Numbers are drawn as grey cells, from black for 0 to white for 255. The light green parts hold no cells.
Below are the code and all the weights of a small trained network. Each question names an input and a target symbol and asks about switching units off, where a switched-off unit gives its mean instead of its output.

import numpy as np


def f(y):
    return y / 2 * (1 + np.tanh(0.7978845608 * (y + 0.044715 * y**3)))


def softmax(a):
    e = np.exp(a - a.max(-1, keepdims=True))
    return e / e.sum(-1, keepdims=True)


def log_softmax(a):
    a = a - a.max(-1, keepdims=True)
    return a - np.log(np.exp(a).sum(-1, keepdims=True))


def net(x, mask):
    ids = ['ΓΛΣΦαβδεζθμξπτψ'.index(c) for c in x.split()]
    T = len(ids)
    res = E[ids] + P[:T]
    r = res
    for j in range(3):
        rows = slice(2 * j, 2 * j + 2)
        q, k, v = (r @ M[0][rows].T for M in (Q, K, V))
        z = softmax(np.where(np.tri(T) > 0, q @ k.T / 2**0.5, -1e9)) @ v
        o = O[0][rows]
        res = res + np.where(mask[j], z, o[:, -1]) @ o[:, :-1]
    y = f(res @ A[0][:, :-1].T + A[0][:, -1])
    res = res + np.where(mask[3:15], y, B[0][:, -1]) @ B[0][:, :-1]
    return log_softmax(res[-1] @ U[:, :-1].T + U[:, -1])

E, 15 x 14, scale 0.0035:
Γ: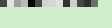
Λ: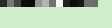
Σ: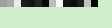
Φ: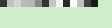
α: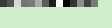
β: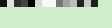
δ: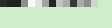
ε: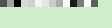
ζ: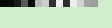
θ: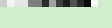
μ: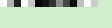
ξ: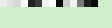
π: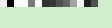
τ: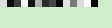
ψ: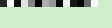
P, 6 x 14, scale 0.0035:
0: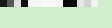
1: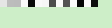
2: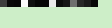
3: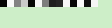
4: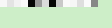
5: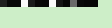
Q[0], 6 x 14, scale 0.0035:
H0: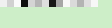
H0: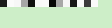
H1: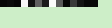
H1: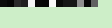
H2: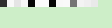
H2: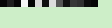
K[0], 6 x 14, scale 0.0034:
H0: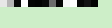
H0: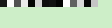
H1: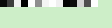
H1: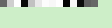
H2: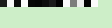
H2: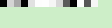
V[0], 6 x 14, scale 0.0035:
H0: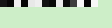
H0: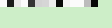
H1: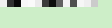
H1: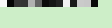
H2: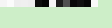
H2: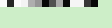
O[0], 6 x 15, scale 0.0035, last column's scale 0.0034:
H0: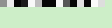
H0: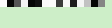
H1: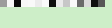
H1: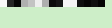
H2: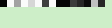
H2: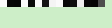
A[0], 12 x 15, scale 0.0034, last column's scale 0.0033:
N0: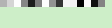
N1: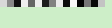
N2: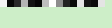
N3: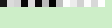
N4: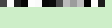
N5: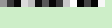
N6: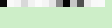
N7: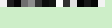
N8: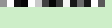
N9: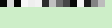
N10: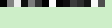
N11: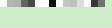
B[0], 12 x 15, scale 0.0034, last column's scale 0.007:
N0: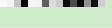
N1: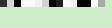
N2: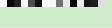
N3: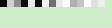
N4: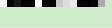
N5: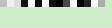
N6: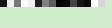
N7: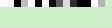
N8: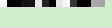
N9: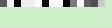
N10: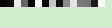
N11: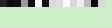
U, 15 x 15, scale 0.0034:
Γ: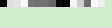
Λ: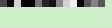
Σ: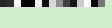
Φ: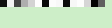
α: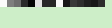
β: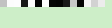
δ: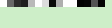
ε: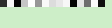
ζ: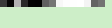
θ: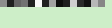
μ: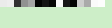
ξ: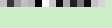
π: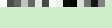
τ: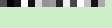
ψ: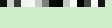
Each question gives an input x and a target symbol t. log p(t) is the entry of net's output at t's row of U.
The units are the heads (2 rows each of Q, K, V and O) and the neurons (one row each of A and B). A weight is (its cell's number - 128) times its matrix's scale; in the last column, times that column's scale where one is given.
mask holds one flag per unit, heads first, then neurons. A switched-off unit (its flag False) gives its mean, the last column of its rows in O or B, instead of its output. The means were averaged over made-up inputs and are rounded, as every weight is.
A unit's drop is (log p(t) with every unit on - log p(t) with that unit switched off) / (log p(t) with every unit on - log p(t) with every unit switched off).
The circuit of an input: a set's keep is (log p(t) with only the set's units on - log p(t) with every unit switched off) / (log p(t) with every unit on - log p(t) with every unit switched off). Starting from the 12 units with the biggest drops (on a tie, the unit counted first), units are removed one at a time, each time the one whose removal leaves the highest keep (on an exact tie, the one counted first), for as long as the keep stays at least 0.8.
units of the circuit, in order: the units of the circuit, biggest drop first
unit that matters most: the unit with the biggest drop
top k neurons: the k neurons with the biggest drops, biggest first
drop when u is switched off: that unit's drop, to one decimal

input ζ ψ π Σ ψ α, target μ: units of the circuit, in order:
H2, H0, N7
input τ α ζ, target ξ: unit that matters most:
N2
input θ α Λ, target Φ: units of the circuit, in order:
N9, H2
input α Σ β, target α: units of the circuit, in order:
H0, N4, N8
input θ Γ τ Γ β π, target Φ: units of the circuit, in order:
N9, H2
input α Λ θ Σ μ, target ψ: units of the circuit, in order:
H1, H2, N1
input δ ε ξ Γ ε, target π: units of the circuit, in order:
H0, N0, H2, N3
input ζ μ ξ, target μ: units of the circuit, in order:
H0, H2, N10
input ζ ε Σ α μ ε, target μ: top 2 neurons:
N10, N11
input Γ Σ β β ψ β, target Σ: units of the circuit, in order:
H1, N10
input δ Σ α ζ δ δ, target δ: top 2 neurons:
N4, N8
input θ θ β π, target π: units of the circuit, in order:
H2, N9, H0, N3
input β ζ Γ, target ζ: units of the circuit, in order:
H2, N3, N6
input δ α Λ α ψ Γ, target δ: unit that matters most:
H0
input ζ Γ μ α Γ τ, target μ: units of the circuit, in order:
H0, H2, N10
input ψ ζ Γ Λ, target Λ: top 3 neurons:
N4, N8, N10
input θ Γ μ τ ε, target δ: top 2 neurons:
N5, N0
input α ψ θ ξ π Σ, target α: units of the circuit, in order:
H0, N4
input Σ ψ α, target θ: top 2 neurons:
N10, N3
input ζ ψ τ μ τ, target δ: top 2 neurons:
N5, N0
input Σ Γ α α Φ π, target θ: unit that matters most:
H0
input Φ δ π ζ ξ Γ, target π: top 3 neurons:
N2, N9, N3
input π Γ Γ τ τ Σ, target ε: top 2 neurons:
N7, N1
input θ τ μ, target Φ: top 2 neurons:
N9, N10
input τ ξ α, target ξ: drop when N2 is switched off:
0.2
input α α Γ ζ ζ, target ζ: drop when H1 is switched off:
0.0
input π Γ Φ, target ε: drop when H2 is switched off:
0.3
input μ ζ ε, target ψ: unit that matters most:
H1
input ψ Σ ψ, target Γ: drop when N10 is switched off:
0.2
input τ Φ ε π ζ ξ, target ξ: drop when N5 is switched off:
0.1
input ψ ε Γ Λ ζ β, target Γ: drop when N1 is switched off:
0.0
